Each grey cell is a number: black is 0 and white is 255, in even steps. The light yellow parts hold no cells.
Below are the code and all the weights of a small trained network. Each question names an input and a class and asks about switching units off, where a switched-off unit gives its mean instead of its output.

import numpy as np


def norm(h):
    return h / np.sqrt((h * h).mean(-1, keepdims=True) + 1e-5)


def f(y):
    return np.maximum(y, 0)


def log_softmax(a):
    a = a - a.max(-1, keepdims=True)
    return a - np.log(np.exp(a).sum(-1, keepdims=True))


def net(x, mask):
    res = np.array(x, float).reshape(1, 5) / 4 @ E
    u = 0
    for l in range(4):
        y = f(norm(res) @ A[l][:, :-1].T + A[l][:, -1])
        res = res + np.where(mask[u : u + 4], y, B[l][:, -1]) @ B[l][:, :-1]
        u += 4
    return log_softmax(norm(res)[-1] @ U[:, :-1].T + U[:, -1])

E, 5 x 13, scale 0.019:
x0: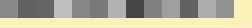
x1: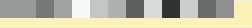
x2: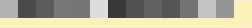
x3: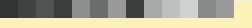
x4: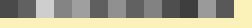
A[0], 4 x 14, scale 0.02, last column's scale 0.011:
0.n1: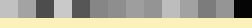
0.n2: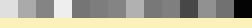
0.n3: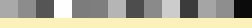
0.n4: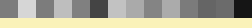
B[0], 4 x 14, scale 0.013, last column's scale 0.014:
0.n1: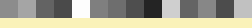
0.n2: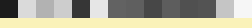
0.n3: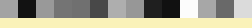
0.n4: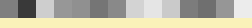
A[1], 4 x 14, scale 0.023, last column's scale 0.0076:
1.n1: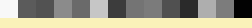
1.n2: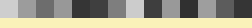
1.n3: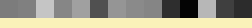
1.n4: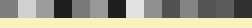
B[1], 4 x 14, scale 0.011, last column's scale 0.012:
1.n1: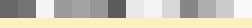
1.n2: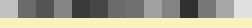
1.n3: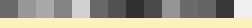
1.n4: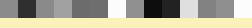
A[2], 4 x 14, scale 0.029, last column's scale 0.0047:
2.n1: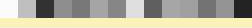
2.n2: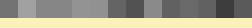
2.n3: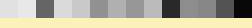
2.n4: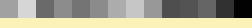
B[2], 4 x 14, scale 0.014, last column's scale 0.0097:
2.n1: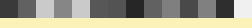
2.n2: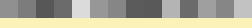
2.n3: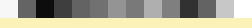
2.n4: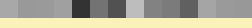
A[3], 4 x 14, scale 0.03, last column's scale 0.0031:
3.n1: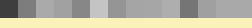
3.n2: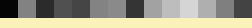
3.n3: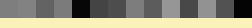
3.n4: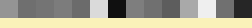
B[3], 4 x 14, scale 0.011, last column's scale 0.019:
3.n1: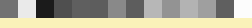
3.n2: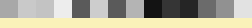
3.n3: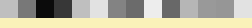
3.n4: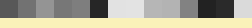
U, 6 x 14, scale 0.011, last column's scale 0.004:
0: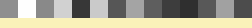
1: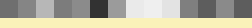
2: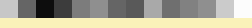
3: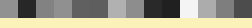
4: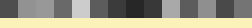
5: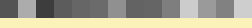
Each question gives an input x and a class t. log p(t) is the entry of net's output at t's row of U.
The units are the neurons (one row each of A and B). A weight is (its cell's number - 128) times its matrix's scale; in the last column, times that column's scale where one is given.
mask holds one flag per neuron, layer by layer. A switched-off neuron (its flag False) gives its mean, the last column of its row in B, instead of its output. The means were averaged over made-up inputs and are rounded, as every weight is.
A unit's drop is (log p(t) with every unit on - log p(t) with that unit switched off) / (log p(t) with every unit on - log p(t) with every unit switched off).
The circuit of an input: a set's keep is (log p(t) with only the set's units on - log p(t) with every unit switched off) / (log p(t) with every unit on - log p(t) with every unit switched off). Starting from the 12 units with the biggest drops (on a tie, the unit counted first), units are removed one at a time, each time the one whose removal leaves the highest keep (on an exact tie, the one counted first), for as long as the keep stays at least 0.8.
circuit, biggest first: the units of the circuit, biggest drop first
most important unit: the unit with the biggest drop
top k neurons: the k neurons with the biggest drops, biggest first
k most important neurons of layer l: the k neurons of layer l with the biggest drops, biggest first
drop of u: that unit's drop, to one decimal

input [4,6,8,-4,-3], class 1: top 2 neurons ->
1.n1, 3.n4
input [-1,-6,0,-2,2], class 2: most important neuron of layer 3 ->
3.n3
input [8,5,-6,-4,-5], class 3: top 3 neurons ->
0.n3, 1.n1, 3.n4
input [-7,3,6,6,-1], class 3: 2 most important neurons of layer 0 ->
0.n2, 0.n1
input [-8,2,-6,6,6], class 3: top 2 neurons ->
1.n4, 1.n1
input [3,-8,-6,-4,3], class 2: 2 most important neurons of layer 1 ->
1.n2, 1.n1
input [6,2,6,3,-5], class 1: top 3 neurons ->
3.n4, 1.n4, 1.n1
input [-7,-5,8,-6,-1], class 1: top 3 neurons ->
1.n1, 3.n4, 3.n2
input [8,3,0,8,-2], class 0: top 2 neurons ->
3.n2, 1.n4
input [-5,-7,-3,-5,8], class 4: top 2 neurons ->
1.n3, 2.n3
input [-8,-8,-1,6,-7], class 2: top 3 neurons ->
3.n3, 1.n2, 0.n2
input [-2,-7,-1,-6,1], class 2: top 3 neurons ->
3.n3, 1.n2, 3.n2
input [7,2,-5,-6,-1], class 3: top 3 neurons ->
0.n3, 3.n2, 1.n1
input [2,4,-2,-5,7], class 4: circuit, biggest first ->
1.n3
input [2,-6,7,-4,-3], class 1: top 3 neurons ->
1.n1, 3.n4, 2.n3
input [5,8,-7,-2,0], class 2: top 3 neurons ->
2.n3, 1.n1, 3.n4
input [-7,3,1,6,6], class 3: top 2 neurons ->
1.n4, 0.n2
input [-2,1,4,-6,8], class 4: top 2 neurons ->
1.n3, 2.n2
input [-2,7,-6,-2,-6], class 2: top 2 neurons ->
2.n3, 1.n1
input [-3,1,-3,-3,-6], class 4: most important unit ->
0.n1
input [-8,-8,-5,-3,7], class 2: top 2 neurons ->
1.n2, 3.n3
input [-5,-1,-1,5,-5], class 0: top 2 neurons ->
3.n2, 1.n2
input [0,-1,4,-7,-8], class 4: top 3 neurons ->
0.n1, 2.n1, 3.n2
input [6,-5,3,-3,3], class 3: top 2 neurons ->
0.n3, 2.n3
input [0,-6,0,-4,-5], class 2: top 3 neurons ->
3.n3, 1.n2, 3.n2
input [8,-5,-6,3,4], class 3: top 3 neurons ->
0.n3, 1.n1, 3.n4
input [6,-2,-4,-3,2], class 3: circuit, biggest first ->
0.n3
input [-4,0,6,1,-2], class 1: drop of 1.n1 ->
0.4
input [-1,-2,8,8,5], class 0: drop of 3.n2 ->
1.1
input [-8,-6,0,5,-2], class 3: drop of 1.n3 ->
0.0
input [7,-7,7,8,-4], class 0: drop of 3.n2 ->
1.3
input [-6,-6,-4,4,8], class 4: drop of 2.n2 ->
0.1
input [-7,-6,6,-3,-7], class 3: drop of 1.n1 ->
0.1
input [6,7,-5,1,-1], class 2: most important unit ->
2.n3
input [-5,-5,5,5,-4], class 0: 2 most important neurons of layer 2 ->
2.n3, 2.n4
